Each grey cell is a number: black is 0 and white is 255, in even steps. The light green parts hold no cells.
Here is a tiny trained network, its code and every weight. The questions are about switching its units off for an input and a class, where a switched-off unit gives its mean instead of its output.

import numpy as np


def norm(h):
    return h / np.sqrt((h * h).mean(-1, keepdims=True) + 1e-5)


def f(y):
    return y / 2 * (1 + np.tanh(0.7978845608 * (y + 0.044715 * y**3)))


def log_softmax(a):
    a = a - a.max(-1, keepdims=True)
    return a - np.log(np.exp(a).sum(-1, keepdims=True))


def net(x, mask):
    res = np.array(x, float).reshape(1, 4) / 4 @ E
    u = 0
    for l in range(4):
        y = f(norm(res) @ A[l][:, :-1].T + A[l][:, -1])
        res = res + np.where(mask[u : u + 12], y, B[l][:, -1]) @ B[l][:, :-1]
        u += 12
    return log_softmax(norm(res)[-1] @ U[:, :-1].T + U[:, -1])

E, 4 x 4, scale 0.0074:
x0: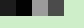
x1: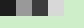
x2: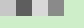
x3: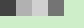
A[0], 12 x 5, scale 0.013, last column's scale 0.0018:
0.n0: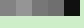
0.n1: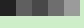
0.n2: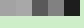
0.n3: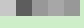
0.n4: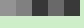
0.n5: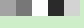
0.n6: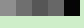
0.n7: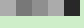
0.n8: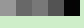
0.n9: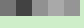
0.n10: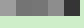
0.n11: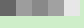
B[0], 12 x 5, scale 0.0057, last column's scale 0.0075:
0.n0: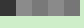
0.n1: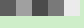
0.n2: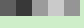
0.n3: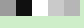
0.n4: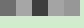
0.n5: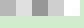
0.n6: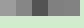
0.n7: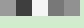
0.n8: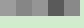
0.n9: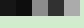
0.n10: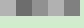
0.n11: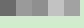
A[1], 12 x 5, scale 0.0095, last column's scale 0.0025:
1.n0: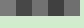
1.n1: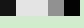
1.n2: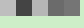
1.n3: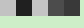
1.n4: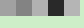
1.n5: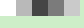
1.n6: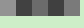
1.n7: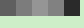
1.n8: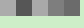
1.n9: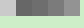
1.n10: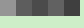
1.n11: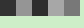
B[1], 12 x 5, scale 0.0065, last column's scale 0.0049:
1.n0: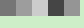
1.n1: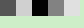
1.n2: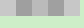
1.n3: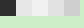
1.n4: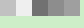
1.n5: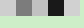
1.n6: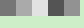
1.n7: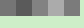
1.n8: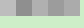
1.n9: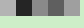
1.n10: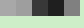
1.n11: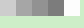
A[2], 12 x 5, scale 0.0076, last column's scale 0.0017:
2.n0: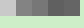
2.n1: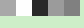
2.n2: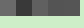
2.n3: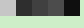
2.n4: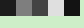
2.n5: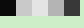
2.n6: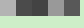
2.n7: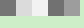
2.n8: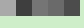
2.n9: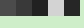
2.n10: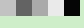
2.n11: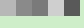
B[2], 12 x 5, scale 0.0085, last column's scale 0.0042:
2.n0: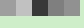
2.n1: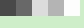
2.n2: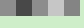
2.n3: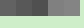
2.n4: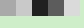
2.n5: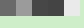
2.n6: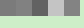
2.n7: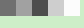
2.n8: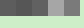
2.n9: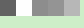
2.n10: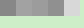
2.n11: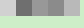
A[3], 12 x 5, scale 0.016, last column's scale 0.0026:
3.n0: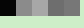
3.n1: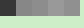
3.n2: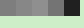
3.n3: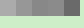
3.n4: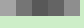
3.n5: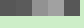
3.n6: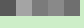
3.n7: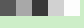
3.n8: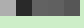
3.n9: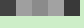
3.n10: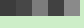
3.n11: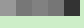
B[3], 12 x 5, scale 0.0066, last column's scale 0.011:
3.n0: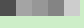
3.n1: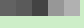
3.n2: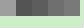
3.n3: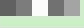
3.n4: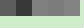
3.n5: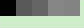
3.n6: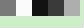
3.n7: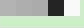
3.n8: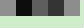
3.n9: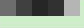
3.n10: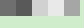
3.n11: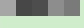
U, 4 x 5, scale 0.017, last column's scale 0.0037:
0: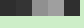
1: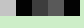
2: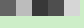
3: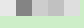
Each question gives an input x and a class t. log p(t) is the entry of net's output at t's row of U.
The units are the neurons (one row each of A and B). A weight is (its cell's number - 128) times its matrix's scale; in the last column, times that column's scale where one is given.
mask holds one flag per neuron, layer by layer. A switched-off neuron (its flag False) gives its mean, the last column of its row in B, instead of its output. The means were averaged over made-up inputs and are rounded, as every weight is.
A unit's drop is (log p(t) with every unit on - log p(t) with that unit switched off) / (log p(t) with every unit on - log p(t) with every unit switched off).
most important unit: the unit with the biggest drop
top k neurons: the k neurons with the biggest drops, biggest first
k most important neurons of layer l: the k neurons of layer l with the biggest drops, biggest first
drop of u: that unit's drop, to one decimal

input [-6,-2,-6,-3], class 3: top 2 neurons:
(0.n4, 2.n1)
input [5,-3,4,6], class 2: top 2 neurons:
(1.n1, 2.n5)
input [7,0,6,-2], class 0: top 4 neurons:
(0.n9, 1.n3, 1.n11, 3.n7)
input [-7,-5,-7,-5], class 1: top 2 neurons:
(0.n5, 1.n5)
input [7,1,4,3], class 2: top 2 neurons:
(0.n5, 1.n1)
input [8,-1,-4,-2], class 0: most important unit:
3.n10
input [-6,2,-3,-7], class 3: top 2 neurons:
(0.n4, 0.n2)
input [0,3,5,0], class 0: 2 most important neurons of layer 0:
(0.n9, 0.n5)
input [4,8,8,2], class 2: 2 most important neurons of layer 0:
(0.n3, 0.n11)
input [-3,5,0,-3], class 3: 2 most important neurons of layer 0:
(0.n9, 0.n1)
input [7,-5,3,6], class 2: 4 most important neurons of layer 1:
(1.n1, 1.n11, 1.n5, 1.n3)
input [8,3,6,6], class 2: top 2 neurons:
(1.n1, 0.n5)
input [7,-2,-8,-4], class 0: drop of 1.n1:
0.2
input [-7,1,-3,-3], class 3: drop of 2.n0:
0.0
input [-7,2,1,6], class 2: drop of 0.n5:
0.1
